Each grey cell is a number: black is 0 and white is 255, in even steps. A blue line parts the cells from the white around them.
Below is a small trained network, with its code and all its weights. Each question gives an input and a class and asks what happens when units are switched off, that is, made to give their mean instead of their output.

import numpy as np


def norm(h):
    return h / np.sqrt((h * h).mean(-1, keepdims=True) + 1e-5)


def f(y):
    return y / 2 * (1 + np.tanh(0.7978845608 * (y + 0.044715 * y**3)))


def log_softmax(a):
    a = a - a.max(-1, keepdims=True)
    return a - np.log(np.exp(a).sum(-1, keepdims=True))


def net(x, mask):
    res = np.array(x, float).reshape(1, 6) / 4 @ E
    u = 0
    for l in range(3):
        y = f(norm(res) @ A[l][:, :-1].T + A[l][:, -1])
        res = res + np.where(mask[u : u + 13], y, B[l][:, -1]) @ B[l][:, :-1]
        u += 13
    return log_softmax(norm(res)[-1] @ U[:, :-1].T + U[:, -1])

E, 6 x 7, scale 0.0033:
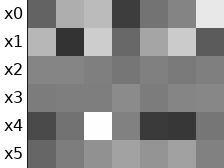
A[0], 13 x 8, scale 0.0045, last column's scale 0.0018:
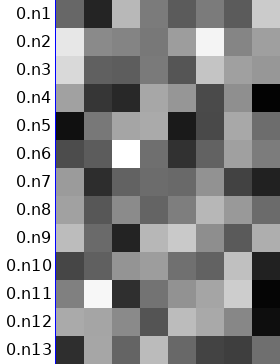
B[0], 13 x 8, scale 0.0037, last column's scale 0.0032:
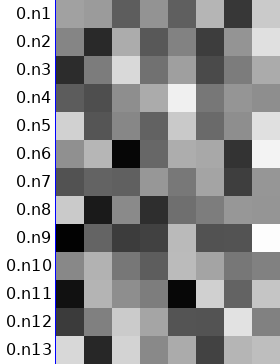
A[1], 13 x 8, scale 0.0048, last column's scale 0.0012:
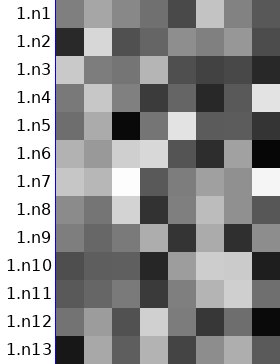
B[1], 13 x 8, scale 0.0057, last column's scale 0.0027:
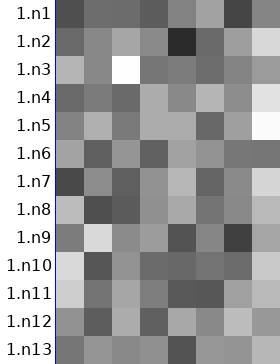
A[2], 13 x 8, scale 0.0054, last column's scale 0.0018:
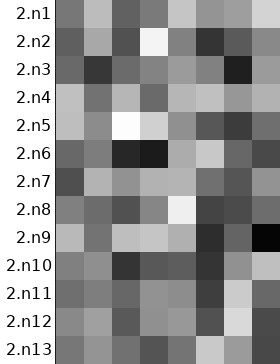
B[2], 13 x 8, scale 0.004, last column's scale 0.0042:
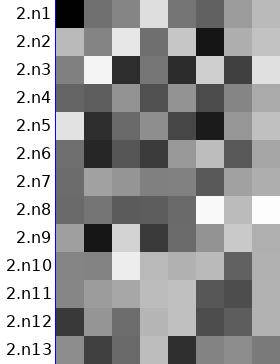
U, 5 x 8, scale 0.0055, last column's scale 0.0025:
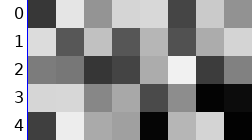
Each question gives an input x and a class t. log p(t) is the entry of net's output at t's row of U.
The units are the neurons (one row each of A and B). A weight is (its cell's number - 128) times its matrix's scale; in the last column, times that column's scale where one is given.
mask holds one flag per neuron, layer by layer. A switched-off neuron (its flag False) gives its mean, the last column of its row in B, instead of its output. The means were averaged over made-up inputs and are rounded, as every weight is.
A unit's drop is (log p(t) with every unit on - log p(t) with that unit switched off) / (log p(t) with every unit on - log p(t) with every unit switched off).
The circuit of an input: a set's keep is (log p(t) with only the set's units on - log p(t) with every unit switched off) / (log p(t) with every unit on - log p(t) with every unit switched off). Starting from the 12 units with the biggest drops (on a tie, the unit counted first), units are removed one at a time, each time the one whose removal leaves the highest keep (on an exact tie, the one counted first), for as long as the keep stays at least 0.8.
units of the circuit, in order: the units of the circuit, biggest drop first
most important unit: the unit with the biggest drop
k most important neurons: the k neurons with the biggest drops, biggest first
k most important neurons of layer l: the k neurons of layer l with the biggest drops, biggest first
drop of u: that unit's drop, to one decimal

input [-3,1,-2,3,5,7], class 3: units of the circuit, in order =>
(0.n1; 1.n9)
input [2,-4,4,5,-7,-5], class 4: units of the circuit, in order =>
(0.n11; 1.n2)
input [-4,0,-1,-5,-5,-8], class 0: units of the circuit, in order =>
(1.n5; 2.n1)
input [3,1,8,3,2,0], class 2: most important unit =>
2.n6
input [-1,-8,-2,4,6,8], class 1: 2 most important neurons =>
(0.n13; 0.n9)
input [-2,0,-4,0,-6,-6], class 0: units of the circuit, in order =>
(1.n5; 0.n3)
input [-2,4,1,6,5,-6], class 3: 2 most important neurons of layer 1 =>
(1.n9; 1.n3)
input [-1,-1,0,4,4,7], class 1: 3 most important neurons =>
(0.n13; 0.n9; 1.n3)
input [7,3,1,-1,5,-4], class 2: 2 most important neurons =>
(0.n6; 2.n6)
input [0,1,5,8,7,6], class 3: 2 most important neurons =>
(0.n1; 0.n6)
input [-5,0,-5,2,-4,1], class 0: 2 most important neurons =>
(1.n5; 2.n2)
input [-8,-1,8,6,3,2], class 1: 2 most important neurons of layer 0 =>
(0.n13; 0.n11)
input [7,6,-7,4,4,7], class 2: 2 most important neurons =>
(0.n6; 1.n7)
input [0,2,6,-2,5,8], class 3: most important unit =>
0.n1
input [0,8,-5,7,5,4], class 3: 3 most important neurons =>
(1.n9; 0.n1; 0.n9)
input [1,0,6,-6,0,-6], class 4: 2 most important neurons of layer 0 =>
(0.n2; 0.n5)
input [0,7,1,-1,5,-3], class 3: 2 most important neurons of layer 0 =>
(0.n1; 0.n9)
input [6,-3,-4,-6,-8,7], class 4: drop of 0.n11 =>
0.3
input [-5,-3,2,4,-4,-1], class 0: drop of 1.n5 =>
0.2
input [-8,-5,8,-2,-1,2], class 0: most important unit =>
0.n9
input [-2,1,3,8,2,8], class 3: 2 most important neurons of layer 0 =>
(0.n1; 0.n2)
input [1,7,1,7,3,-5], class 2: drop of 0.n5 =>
-0.1
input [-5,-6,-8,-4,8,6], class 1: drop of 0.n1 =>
0.0
